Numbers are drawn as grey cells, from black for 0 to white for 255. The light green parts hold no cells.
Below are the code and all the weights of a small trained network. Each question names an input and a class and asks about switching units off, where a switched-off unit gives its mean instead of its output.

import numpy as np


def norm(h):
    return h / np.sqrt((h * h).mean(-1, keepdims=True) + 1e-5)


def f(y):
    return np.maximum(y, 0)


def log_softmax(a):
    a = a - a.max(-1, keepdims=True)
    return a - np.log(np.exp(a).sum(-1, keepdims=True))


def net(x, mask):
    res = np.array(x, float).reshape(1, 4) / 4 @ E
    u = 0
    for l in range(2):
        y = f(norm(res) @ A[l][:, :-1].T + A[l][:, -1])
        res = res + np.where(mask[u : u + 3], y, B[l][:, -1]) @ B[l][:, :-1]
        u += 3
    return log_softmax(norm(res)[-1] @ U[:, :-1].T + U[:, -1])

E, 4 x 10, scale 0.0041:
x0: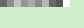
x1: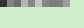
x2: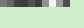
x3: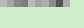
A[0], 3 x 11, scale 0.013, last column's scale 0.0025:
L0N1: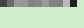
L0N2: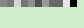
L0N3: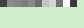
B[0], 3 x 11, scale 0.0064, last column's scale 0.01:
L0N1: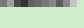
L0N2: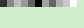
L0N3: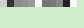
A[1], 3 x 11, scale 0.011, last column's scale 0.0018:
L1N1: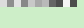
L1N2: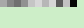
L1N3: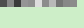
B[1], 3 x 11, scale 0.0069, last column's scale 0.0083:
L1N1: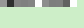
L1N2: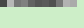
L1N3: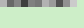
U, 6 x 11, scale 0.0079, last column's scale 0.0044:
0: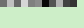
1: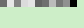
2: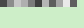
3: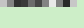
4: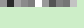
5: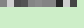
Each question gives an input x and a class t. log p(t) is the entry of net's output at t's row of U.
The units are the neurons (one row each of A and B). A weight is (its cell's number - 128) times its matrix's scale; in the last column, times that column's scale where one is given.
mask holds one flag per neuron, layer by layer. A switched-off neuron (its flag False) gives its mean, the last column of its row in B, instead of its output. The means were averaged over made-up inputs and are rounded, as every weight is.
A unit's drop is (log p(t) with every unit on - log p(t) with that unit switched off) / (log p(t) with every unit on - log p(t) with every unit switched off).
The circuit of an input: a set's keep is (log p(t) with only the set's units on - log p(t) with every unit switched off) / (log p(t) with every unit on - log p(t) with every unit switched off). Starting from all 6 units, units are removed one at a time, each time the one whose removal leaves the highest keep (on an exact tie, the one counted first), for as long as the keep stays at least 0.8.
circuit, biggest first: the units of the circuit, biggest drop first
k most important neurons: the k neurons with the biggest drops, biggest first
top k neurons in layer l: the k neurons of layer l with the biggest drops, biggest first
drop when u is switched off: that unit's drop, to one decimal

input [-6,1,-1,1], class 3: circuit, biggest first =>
L1N1
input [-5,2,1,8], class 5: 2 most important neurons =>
L0N2, L1N2
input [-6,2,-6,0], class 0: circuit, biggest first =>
L1N1, L0N3, L0N2
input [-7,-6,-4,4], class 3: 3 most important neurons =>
L0N2, L1N1, L0N3
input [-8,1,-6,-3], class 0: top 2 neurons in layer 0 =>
L0N3, L0N2
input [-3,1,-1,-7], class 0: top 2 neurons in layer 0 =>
L0N3, L0N2
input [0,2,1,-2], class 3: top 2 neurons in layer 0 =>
L0N2, L0N3
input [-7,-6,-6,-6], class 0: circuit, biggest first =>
L1N3, L1N1, L0N3, L0N2
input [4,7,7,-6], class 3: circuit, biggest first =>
L1N1, L0N2
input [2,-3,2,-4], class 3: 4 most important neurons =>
L0N2, L1N1, L0N3, L1N2
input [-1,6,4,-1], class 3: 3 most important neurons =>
L1N1, L1N3, L0N2
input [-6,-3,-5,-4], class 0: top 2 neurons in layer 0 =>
L0N3, L0N2
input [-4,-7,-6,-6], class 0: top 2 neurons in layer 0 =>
L0N2, L0N3
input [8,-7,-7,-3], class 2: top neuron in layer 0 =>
L0N2
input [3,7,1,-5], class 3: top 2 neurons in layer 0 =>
L0N1, L0N2
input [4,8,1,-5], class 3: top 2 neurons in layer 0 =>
L0N1, L0N2
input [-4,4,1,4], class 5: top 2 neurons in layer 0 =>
L0N2, L0N3
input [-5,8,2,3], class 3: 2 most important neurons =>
L0N2, L1N3
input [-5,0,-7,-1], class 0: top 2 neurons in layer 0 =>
L0N3, L0N2
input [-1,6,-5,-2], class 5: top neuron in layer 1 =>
L1N1
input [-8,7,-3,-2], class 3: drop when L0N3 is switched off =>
0.4
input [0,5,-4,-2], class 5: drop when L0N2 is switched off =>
0.3
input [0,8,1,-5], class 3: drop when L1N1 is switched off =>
0.1
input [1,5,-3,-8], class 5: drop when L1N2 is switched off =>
0.0
